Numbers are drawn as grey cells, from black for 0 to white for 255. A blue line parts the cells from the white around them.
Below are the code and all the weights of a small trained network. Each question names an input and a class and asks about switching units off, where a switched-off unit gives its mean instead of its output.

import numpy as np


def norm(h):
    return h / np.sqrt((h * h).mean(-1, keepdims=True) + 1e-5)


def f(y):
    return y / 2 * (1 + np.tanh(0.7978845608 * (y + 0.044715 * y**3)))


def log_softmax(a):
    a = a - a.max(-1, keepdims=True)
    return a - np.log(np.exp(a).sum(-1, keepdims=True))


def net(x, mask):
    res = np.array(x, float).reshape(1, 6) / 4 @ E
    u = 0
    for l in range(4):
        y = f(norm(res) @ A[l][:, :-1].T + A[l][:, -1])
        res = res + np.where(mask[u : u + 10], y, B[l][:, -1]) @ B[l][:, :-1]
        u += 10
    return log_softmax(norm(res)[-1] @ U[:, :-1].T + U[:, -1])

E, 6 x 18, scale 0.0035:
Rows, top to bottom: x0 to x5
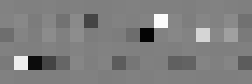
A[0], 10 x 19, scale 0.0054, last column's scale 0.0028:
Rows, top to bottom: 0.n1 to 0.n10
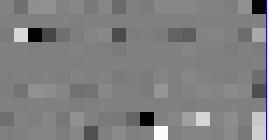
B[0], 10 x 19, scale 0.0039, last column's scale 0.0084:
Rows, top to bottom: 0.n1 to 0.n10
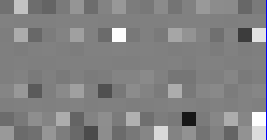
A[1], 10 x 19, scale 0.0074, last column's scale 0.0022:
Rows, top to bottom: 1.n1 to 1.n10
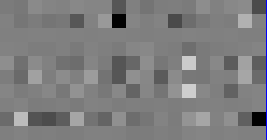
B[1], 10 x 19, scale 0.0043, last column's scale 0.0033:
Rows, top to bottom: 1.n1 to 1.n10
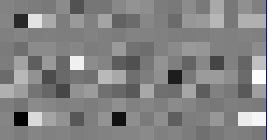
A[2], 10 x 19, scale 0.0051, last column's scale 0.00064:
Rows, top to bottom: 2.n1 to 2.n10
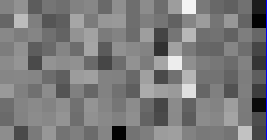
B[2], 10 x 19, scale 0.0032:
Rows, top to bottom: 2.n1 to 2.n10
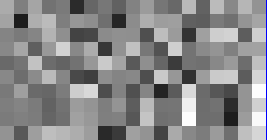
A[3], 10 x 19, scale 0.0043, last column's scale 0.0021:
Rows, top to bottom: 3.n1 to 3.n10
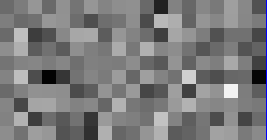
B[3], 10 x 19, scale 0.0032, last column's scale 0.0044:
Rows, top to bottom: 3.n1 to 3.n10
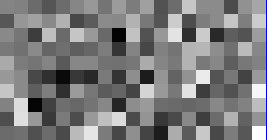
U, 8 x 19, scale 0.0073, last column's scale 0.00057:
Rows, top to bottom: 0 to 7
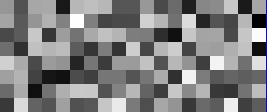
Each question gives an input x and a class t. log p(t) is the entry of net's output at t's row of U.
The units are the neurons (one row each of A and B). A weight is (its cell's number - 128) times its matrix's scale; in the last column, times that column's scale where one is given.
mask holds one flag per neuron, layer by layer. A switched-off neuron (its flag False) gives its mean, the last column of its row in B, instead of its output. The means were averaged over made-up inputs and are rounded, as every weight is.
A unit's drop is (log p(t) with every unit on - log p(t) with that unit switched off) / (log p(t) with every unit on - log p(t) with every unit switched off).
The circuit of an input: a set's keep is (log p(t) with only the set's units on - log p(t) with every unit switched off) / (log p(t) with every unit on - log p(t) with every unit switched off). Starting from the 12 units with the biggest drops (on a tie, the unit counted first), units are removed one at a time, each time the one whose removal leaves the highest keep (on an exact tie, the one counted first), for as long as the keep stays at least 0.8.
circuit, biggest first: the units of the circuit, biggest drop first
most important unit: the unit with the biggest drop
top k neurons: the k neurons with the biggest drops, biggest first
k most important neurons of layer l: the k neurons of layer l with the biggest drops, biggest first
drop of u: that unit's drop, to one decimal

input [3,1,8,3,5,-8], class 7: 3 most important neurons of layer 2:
[2.n7, 2.n10, 2.n4]
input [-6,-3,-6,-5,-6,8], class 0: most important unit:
0.n9
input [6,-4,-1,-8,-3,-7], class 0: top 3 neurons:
[0.n9, 0.n3, 1.n6]
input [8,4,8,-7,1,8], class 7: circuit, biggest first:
[1.n9, 0.n9]
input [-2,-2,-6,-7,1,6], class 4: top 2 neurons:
[0.n9, 0.n10]
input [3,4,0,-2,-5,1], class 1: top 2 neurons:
[0.n9, 0.n3]
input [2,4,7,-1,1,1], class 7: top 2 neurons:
[1.n9, 3.n9]
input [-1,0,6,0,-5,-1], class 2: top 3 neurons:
[0.n10, 0.n3, 1.n9]
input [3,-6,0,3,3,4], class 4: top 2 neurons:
[0.n9, 0.n3]
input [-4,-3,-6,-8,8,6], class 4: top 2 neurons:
[0.n9, 1.n9]
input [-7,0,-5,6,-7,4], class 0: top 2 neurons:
[0.n10, 0.n3]
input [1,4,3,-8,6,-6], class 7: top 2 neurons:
[0.n3, 3.n9]
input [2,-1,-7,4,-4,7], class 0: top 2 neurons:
[0.n3, 0.n10]
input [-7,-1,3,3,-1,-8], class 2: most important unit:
0.n3
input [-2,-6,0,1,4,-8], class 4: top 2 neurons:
[0.n9, 0.n3]
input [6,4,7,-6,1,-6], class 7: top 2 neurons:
[1.n9, 3.n9]
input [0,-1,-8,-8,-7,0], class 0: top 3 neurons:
[0.n10, 0.n3, 0.n9]
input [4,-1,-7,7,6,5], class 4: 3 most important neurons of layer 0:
[0.n10, 0.n9, 0.n3]
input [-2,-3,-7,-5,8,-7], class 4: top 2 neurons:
[0.n9, 1.n9]
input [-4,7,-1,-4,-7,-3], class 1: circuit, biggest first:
[0.n9]
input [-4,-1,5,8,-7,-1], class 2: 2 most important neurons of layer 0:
[0.n10, 0.n3]
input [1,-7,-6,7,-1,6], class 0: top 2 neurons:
[0.n3, 0.n9]
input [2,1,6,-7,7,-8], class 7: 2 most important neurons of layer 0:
[0.n3, 0.n9]
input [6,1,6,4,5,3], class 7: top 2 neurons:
[0.n9, 2.n7]
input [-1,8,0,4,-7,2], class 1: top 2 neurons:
[0.n9, 2.n7]
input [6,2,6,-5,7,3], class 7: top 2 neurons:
[0.n3, 0.n9]
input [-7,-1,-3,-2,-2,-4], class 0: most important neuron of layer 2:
[2.n2]
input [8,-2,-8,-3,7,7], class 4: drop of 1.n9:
0.1
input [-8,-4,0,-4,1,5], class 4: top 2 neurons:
[0.n9, 1.n6]
